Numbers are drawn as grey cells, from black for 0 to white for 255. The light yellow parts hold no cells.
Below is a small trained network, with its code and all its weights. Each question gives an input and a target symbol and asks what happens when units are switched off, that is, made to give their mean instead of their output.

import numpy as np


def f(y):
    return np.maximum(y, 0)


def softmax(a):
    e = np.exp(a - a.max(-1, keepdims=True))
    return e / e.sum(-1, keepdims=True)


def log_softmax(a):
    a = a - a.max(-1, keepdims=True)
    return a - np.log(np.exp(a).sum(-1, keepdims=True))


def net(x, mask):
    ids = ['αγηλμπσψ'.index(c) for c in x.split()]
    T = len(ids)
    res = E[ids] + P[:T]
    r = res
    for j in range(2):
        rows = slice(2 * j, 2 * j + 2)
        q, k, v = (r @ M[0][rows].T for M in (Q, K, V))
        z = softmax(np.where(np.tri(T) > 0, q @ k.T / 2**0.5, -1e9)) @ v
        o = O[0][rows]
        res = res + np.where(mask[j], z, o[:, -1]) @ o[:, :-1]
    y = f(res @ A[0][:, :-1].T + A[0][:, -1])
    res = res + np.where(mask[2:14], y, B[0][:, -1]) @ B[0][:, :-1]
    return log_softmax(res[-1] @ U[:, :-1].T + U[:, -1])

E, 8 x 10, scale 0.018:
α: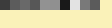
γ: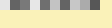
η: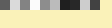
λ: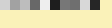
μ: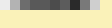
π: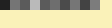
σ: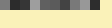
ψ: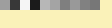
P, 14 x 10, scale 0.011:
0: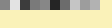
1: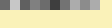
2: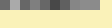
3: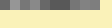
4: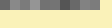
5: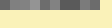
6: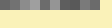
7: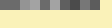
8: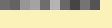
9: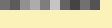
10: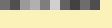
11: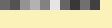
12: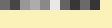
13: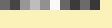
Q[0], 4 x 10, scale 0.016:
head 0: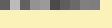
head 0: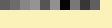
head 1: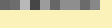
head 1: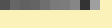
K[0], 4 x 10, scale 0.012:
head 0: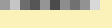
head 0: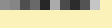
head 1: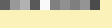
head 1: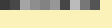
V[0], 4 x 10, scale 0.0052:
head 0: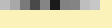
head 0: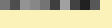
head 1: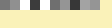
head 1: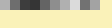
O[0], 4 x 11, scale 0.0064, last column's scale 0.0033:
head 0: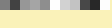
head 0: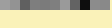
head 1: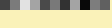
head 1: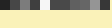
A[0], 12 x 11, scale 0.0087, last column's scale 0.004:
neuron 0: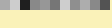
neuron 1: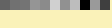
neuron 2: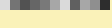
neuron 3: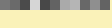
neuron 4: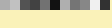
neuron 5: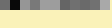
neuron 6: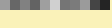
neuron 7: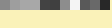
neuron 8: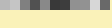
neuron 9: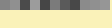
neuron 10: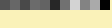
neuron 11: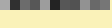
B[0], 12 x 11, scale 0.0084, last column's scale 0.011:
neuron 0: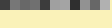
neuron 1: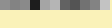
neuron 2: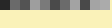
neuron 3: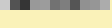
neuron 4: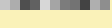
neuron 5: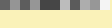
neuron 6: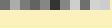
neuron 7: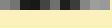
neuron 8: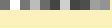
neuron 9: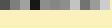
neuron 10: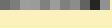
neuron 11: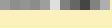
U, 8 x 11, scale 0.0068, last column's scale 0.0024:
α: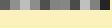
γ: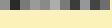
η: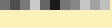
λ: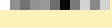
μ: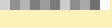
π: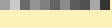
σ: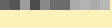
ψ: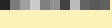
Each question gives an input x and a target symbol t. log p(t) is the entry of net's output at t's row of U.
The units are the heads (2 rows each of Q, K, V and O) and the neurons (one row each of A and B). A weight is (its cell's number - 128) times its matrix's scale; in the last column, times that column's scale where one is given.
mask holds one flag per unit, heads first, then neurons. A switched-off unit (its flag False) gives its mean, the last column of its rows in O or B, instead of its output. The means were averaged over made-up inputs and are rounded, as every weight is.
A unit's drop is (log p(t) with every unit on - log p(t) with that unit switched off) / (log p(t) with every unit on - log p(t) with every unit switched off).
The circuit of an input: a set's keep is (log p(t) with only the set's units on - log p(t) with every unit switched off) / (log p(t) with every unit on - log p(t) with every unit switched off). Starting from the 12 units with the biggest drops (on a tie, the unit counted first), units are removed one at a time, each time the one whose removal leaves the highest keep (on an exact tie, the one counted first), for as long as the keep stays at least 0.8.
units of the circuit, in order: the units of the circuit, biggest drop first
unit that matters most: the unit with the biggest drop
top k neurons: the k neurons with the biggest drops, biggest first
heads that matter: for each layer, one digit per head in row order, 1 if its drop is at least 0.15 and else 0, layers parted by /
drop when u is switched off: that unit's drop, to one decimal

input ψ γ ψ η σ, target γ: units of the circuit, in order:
[neuron 11; head 1]
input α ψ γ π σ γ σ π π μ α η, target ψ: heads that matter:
00
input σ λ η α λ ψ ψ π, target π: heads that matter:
11
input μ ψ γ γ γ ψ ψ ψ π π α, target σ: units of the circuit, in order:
[neuron 6; neuron 1; head 0]
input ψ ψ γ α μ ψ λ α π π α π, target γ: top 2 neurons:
[neuron 1; neuron 3]
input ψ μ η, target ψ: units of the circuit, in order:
[head 0; neuron 5]
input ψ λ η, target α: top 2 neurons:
[neuron 0; neuron 9]
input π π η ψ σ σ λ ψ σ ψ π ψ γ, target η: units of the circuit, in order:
[head 1; neuron 2]
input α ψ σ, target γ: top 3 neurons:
[neuron 11; neuron 0; neuron 6]
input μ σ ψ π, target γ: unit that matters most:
head 0
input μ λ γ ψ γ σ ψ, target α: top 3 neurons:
[neuron 5; neuron 6; neuron 9]
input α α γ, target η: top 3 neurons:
[neuron 2; neuron 1; neuron 0]
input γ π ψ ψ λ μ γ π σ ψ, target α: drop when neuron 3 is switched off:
0.1
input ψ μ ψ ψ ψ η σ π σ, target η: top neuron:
[neuron 6]
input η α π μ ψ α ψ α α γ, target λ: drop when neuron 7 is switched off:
-0.1
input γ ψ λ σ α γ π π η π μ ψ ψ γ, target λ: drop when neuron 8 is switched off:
0.0
